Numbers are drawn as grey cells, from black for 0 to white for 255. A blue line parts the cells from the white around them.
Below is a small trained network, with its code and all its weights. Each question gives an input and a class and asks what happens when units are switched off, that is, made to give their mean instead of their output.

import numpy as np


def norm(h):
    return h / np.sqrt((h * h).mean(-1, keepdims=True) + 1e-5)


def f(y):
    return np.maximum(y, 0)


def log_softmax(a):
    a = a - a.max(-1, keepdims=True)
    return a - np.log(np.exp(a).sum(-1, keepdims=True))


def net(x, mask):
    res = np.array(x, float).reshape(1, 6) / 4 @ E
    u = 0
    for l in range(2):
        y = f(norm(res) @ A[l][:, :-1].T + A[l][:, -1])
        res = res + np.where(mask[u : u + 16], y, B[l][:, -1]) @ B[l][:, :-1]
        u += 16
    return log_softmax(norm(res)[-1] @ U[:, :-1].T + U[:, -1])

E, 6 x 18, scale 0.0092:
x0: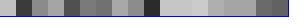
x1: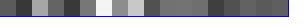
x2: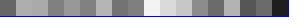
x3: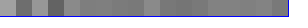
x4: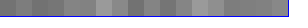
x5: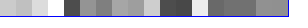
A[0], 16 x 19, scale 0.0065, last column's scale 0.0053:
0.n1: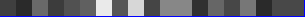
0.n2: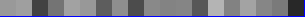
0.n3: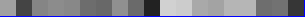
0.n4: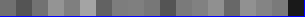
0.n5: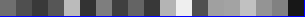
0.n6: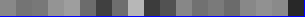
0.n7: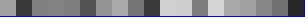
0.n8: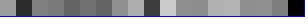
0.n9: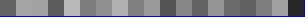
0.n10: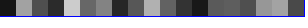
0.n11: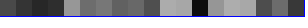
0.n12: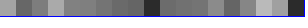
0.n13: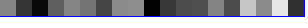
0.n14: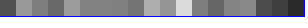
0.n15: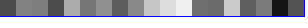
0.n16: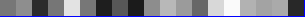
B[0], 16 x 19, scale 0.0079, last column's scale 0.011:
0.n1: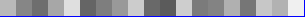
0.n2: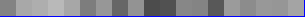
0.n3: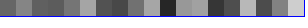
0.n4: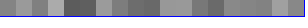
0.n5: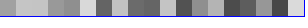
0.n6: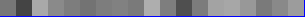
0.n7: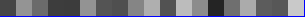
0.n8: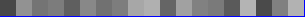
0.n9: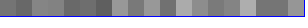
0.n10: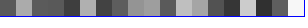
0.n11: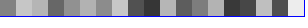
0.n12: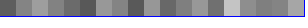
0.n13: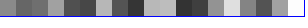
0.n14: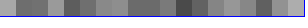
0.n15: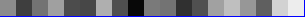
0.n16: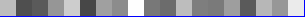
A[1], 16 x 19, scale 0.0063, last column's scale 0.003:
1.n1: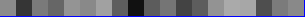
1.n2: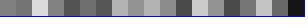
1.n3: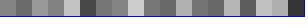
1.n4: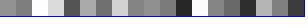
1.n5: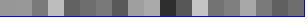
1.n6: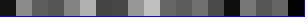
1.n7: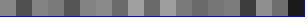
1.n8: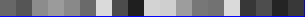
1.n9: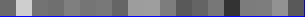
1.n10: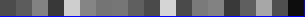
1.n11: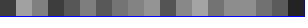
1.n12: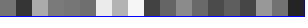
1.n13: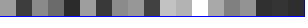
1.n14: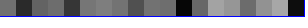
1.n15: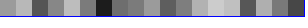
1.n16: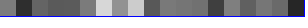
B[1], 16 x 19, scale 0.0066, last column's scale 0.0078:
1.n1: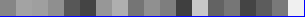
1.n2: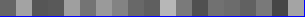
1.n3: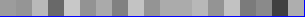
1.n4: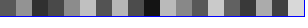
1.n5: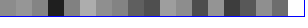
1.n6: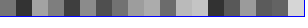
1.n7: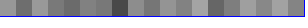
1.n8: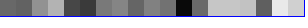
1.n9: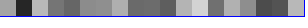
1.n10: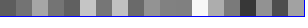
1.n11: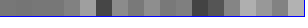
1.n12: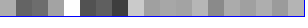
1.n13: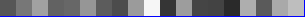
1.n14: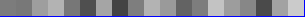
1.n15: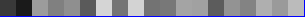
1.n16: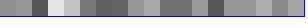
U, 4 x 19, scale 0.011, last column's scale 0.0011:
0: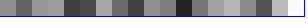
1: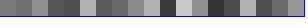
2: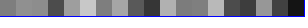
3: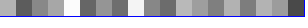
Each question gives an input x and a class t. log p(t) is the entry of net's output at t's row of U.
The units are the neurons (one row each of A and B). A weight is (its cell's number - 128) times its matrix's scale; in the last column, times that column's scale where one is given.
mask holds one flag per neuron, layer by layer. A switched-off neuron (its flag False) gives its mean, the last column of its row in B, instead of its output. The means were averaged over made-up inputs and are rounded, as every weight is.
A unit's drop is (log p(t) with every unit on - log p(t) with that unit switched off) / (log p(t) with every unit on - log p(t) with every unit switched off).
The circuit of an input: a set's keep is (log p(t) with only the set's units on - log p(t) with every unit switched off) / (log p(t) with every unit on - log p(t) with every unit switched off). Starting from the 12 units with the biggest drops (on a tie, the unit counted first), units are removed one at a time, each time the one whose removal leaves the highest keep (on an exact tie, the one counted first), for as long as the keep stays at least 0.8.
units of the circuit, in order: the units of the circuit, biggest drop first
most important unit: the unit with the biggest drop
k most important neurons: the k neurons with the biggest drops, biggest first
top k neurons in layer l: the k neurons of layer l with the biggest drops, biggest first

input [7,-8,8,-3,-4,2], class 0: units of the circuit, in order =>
0.n15
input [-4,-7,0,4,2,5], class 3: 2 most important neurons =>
0.n11, 0.n5
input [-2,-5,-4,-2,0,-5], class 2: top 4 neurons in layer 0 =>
0.n11, 0.n5, 0.n1, 0.n15
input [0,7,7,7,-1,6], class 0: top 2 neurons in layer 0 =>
0.n16, 0.n11
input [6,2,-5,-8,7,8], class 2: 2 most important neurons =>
1.n4, 0.n10
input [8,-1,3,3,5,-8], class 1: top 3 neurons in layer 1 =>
1.n13, 1.n4, 1.n5
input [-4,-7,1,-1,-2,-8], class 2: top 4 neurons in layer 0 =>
0.n11, 0.n5, 0.n1, 0.n10
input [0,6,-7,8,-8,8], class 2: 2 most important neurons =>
1.n4, 0.n15
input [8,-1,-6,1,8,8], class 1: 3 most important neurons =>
1.n13, 0.n11, 0.n5
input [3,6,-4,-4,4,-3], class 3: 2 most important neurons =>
0.n1, 0.n15
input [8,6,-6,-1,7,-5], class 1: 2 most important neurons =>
0.n7, 0.n15
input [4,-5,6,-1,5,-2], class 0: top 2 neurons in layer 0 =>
0.n15, 0.n1
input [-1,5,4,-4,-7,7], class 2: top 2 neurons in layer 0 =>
0.n13, 0.n16
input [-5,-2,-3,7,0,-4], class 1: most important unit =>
0.n10
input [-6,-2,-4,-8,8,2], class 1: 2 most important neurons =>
0.n10, 0.n15
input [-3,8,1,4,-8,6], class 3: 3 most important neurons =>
1.n12, 0.n5, 0.n11
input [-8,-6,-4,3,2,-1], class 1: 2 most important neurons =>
0.n10, 0.n1
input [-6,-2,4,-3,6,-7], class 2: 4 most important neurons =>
0.n11, 0.n5, 0.n3, 0.n7
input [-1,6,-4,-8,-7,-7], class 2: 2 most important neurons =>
0.n11, 0.n16
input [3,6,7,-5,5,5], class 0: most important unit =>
0.n16
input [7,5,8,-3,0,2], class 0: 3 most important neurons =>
0.n15, 0.n10, 1.n8
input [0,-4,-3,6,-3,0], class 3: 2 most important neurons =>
0.n16, 0.n15
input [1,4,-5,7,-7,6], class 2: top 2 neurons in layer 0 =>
0.n15, 0.n16
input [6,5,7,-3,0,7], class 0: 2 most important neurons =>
1.n8, 0.n11
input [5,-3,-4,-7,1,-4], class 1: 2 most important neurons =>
0.n7, 0.n3
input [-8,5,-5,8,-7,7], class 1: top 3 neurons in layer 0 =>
0.n11, 0.n5, 0.n15
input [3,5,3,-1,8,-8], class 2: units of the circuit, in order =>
0.n11
